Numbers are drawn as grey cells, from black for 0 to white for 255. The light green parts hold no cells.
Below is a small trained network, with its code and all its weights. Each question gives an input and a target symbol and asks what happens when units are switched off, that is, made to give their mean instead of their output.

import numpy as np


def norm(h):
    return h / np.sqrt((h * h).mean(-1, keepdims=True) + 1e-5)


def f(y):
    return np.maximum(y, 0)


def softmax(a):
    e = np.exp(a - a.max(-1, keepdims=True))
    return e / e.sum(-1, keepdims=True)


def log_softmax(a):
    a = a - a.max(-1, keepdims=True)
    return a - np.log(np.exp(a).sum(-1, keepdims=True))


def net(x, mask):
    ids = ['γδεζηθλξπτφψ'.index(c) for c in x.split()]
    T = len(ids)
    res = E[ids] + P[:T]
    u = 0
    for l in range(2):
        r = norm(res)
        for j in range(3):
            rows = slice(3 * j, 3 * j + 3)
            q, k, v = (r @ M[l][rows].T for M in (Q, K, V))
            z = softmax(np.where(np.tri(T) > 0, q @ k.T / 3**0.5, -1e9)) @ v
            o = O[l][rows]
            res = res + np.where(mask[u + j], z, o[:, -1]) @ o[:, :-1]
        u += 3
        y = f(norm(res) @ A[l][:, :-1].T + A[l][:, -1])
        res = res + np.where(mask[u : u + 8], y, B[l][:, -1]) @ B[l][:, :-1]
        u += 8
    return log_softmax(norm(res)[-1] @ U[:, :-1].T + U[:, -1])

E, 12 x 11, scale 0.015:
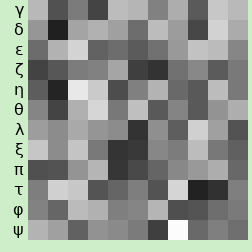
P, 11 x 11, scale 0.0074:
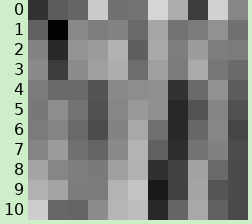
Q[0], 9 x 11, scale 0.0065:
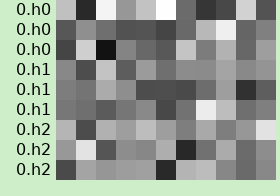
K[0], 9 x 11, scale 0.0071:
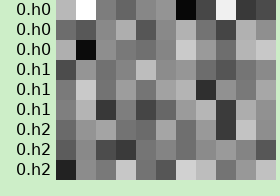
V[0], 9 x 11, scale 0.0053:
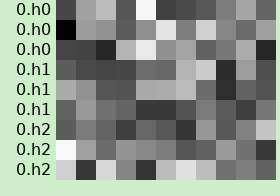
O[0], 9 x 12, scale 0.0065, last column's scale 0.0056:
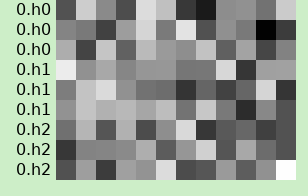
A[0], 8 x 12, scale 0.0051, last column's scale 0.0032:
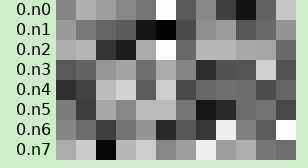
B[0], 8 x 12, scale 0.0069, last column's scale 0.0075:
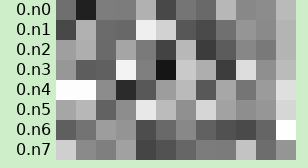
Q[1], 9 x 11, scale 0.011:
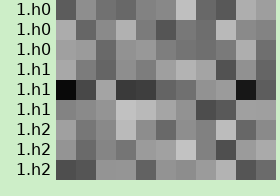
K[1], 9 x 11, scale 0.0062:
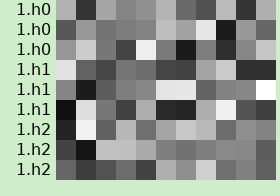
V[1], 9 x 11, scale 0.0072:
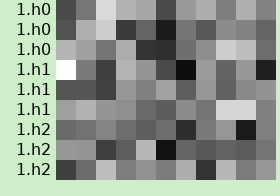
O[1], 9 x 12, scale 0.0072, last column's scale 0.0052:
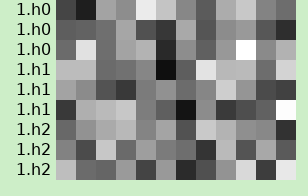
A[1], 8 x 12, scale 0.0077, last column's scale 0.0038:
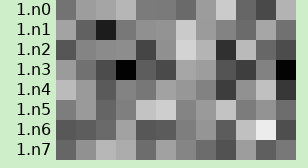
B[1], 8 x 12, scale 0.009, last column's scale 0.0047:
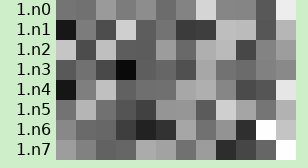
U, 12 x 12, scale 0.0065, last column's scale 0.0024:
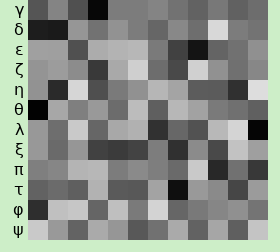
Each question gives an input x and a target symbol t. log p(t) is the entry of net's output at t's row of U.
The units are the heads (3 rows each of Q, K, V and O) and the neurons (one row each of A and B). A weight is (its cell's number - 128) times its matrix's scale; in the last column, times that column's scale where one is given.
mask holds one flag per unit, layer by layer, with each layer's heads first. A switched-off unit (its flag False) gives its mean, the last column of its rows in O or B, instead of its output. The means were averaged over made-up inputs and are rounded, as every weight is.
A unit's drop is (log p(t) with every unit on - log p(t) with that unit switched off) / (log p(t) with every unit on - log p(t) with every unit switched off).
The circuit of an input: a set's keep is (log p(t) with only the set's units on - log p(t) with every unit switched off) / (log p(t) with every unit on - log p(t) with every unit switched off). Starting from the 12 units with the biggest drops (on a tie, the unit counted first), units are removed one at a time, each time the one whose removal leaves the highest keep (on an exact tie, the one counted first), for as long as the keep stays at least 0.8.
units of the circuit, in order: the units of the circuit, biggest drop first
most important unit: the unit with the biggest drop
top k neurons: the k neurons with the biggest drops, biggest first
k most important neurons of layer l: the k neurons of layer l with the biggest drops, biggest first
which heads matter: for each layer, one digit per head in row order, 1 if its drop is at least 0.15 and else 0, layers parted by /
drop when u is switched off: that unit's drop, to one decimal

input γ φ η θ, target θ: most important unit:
1.n4
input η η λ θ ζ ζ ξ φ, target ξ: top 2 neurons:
[1.n6 0.n3]
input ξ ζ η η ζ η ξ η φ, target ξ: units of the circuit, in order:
[0.h0 1.n6]
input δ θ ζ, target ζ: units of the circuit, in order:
[1.h0 1.h1]
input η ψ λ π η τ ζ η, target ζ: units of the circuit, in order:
[0.h0 1.h1]
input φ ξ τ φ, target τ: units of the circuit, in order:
[1.h1 1.n1]
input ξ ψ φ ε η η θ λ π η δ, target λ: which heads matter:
100 / 000
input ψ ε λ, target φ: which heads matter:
000 / 101
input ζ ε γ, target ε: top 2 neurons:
[0.n2 0.n4]
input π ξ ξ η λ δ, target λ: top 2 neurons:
[0.n4 0.n6]
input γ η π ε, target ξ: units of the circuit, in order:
[0.n5 0.h1]
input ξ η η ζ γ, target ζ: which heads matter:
100 / 001
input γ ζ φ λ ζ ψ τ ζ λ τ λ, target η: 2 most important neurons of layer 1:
[1.n0 1.n1]
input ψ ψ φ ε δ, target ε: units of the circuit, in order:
[1.h1 0.h0 1.n7]
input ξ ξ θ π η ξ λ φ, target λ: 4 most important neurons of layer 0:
[0.n4 0.n6 0.n5 0.n3]
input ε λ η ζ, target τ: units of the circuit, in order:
[1.h0 1.h2]
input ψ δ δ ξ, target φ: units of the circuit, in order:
[1.h2]
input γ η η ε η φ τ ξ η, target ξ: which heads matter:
100 / 000
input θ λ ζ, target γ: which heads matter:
100 / 001
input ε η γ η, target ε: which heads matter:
000 / 010
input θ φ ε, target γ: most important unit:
1.h2
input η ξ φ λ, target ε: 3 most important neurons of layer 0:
[0.n4 0.n6 0.n0]
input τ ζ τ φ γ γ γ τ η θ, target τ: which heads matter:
100 / 010
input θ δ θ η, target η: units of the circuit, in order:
[1.n2 0.h0]
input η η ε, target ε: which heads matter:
001 / 011
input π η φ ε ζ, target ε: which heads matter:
000 / 010
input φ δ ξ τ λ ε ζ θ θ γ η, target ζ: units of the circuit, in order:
[0.n5 0.h0 1.n5]
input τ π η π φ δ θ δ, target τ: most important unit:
0.h0
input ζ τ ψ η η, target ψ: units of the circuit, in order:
[1.h1 0.n5]
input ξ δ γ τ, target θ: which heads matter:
110 / 011
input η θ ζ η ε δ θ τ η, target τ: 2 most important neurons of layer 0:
[0.n4 0.n3]
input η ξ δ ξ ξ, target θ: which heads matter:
101 / 001
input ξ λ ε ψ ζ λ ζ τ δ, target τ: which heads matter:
100 / 110
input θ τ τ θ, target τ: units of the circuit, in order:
[0.h0]
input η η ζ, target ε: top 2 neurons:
[0.n4 0.n6]
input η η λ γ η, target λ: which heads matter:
100 / 001
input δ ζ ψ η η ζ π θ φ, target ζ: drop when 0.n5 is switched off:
0.2
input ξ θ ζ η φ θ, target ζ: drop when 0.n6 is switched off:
0.0
